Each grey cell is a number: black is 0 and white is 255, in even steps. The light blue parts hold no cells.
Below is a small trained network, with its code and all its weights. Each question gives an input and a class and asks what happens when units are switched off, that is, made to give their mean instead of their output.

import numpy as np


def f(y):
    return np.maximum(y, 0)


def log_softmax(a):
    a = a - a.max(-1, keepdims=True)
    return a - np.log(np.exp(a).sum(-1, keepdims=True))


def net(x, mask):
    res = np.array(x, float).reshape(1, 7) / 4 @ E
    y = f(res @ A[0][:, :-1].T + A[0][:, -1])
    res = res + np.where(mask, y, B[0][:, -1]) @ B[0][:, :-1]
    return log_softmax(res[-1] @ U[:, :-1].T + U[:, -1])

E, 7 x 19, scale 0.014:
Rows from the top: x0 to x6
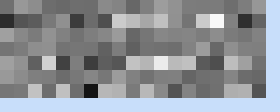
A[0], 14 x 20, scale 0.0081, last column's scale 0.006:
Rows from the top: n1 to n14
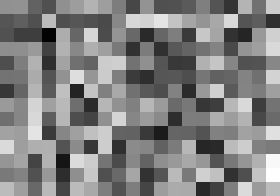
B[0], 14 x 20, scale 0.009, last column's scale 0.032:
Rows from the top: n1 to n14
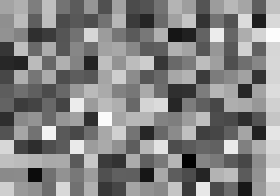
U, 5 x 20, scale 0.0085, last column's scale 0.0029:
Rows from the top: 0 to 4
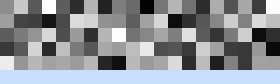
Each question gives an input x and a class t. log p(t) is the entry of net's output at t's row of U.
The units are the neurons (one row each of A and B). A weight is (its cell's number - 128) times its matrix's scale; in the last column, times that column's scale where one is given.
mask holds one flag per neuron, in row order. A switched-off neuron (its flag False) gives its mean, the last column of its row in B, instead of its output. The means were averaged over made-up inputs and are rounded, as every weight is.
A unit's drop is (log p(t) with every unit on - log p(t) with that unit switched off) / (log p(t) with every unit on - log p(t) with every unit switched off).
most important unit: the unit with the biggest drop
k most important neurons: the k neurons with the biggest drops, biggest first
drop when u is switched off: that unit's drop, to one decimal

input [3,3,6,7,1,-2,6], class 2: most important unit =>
n14
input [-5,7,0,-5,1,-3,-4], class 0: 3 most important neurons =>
[n2; n11; n8]
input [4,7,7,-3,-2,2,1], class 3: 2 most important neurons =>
[n5; n11]
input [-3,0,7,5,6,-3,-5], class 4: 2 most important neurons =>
[n14; n10]
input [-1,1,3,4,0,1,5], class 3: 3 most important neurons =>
[n10; n2; n6]
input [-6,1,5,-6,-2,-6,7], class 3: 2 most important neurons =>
[n2; n5]
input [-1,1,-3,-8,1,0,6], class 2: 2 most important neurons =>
[n3; n7]
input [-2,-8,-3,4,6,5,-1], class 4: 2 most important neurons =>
[n14; n12]
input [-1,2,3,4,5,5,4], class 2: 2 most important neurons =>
[n3; n2]
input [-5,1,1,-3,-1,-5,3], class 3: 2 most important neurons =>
[n2; n10]
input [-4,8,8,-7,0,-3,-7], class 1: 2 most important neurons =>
[n3; n10]
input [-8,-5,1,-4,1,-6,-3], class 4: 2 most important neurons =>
[n14; n2]
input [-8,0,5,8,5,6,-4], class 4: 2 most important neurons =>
[n10; n14]
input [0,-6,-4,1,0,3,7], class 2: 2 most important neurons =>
[n3; n10]
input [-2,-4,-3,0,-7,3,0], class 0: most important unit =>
n8
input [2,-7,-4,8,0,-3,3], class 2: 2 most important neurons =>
[n10; n3]
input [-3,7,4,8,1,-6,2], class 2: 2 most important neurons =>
[n2; n14]
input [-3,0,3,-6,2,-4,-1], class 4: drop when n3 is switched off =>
0.1
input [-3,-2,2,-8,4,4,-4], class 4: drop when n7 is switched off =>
0.0
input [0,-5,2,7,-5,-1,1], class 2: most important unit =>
n13
